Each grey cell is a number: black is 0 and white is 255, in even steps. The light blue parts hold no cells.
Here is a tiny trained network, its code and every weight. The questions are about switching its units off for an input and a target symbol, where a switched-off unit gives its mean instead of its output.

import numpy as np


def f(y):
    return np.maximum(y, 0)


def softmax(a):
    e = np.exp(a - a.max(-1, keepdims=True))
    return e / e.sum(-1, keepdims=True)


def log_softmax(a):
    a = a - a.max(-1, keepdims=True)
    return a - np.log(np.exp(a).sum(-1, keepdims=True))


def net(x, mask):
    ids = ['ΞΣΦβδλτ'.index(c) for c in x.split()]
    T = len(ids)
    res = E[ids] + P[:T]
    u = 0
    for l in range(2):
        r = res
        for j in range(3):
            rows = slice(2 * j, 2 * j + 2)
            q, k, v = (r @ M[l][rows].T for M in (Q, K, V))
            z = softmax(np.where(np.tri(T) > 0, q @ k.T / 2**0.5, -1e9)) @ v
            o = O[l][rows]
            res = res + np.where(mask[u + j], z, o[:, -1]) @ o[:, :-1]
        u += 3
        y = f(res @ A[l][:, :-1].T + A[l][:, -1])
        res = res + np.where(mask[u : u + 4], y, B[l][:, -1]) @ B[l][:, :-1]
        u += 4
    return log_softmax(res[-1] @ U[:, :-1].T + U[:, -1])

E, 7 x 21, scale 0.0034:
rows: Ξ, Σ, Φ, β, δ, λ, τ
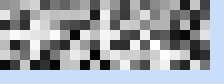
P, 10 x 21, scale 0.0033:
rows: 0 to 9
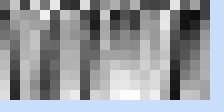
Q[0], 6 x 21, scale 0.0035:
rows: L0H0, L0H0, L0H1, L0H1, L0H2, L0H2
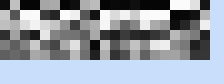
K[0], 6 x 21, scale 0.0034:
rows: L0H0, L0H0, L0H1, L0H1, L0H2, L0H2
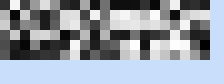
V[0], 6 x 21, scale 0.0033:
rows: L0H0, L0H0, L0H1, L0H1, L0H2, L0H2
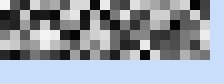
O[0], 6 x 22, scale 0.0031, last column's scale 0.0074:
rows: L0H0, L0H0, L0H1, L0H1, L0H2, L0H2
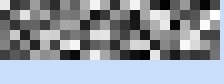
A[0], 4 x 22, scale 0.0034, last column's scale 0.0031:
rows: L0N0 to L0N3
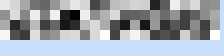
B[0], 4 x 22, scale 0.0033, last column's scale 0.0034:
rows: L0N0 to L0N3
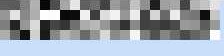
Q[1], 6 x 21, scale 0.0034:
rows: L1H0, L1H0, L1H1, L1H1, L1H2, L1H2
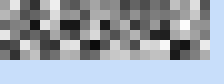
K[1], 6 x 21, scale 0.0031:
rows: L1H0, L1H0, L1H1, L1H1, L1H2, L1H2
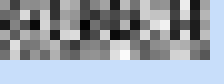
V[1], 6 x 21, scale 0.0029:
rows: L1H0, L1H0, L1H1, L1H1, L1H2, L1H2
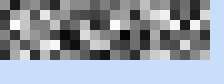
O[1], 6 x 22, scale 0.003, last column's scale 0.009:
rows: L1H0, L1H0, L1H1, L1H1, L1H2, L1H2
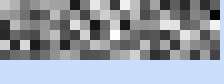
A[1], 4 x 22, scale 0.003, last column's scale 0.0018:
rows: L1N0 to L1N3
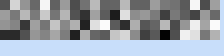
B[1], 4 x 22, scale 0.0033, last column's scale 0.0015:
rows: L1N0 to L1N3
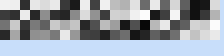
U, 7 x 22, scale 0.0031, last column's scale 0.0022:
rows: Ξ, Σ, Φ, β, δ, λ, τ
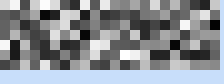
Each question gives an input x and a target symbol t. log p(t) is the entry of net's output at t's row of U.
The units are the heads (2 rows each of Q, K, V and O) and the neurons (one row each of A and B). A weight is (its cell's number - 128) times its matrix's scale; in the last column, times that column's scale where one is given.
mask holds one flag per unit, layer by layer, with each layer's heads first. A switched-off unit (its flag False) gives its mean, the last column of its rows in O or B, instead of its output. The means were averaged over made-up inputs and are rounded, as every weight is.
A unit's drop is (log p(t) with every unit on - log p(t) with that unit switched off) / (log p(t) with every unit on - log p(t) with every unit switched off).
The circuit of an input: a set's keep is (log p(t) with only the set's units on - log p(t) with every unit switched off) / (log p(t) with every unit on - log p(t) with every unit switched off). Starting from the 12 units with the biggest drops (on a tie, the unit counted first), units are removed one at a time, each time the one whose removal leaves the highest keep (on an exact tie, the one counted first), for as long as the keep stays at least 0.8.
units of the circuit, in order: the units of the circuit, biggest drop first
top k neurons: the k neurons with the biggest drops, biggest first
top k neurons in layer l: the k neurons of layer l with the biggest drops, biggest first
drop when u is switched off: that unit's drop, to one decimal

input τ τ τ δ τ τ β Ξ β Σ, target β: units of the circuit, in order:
[L1H0; L0H0; L1H2]
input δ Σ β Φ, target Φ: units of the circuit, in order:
[L1H1; L0H0; L0N2; L1N3]
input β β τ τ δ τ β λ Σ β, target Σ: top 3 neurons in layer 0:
[L0N0; L0N1; L0N3]
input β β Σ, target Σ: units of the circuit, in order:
[L0H2; L0N0; L1H1]
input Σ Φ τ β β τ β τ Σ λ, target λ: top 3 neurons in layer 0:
[L0N3; L0N0; L0N2]
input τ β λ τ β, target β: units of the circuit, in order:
[L1H0; L1H2]
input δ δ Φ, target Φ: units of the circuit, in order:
[L1H1; L0H0; L1N3; L0N2]
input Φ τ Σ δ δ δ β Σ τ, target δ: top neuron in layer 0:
[L0N1]
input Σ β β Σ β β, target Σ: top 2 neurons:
[L0N0; L1N2]
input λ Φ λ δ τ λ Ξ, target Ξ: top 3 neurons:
[L0N3; L1N0; L0N1]
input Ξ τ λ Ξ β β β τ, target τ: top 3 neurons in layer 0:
[L0N1; L0N2; L0N3]
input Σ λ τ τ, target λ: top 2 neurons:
[L0N3; L1N1]
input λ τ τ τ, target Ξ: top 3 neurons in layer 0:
[L0N3; L0N0; L0N1]
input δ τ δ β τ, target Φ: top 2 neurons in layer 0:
[L0N2; L0N3]
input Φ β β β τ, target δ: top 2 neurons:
[L0N1; L0N0]
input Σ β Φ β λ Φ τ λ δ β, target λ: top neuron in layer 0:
[L0N3]
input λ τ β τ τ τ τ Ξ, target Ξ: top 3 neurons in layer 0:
[L0N1; L0N3; L0N0]
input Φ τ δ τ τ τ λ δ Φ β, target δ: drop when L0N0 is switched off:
0.1
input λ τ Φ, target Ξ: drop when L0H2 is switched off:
0.1
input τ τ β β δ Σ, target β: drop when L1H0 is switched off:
0.9
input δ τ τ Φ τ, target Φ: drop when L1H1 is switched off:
1.1
